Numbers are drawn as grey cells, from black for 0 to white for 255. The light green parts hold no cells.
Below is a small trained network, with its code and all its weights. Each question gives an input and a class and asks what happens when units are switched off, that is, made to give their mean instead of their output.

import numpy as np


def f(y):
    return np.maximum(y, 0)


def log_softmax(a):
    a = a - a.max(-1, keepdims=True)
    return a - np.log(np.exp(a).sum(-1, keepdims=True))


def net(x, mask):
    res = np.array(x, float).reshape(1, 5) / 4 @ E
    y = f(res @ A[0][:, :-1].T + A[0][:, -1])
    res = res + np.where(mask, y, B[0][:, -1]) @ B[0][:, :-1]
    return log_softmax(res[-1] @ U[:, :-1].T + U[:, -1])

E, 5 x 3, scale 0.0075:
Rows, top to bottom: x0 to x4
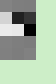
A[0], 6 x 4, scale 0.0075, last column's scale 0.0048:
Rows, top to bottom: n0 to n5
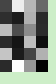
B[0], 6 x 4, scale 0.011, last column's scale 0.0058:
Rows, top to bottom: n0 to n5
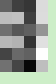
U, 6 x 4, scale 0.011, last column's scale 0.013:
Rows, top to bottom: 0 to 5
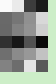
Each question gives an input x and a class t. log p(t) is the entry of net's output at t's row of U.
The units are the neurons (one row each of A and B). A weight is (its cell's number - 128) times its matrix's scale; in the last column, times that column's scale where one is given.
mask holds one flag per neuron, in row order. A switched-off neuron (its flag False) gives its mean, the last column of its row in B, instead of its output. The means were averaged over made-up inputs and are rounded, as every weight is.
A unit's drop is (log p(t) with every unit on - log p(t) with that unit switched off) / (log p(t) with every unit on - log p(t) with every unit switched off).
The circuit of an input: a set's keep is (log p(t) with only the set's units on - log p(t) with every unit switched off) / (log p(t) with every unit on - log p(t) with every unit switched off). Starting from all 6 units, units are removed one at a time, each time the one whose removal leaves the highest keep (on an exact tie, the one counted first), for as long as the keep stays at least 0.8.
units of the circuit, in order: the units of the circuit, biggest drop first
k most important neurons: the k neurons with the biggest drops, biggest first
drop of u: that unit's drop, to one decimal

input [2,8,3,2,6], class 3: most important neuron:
(n4)
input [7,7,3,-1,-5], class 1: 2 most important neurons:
(n0, n5)
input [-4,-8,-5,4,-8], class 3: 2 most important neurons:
(n0, n5)
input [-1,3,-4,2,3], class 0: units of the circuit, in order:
(n1, n3)
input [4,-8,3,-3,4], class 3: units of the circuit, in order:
(n5, n0)
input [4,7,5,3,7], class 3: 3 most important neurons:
(n4, n1, n3)
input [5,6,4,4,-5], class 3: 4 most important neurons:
(n4, n1, n3, n2)
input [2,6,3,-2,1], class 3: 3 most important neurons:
(n4, n1, n3)
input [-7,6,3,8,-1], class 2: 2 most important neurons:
(n0, n5)
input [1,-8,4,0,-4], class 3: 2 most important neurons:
(n5, n0)
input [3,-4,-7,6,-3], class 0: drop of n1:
0.4
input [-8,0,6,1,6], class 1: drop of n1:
0.6
